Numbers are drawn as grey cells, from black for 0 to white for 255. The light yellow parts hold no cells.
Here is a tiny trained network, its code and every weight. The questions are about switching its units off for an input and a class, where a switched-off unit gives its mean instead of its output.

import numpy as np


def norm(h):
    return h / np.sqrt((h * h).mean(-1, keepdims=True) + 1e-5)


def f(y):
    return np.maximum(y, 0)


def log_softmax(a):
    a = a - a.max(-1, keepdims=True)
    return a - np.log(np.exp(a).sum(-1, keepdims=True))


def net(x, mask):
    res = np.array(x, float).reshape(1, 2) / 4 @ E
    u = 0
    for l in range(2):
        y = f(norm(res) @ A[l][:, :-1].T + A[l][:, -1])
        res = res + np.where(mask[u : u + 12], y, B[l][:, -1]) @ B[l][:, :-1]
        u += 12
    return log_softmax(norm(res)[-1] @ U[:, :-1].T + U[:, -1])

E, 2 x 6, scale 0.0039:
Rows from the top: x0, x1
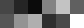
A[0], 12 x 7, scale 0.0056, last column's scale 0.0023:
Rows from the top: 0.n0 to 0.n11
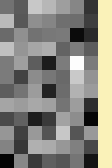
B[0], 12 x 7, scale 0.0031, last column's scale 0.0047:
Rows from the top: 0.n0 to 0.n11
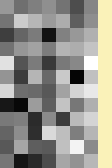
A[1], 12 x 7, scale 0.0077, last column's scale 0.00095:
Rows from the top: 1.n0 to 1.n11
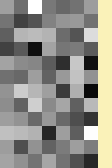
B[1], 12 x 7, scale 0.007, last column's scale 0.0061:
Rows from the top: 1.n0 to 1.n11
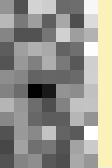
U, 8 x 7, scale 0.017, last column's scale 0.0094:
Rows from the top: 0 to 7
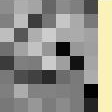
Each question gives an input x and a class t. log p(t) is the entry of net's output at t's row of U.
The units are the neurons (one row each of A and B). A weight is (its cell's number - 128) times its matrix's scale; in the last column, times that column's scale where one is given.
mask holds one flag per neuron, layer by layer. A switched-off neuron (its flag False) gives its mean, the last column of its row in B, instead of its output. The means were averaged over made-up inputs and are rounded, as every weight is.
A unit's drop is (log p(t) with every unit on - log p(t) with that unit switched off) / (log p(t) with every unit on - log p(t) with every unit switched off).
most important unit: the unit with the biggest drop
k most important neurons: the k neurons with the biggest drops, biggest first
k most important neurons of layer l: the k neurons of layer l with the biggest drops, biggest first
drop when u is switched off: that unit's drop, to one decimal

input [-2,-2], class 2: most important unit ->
0.n4
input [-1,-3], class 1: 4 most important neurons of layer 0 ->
(0.n8 0.n11 0.n4 0.n6)
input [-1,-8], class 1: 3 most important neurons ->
(1.n0 1.n9 1.n8)
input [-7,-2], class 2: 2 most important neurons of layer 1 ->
(1.n0 1.n2)
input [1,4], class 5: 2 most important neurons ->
(1.n3 1.n0)
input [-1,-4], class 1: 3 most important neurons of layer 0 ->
(0.n8 0.n11 0.n4)
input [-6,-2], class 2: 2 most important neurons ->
(1.n0 1.n2)
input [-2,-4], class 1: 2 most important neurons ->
(0.n4 1.n0)
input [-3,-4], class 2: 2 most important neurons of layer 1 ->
(1.n2 1.n7)
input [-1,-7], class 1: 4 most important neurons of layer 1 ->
(1.n0 1.n9 1.n8 1.n4)
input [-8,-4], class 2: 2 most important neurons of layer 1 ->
(1.n0 1.n2)
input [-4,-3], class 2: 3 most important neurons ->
(1.n0 1.n7 1.n2)
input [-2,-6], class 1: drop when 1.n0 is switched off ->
0.4
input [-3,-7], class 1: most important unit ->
1.n0
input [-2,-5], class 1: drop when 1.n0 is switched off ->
0.3
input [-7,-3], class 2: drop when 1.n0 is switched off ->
1.1
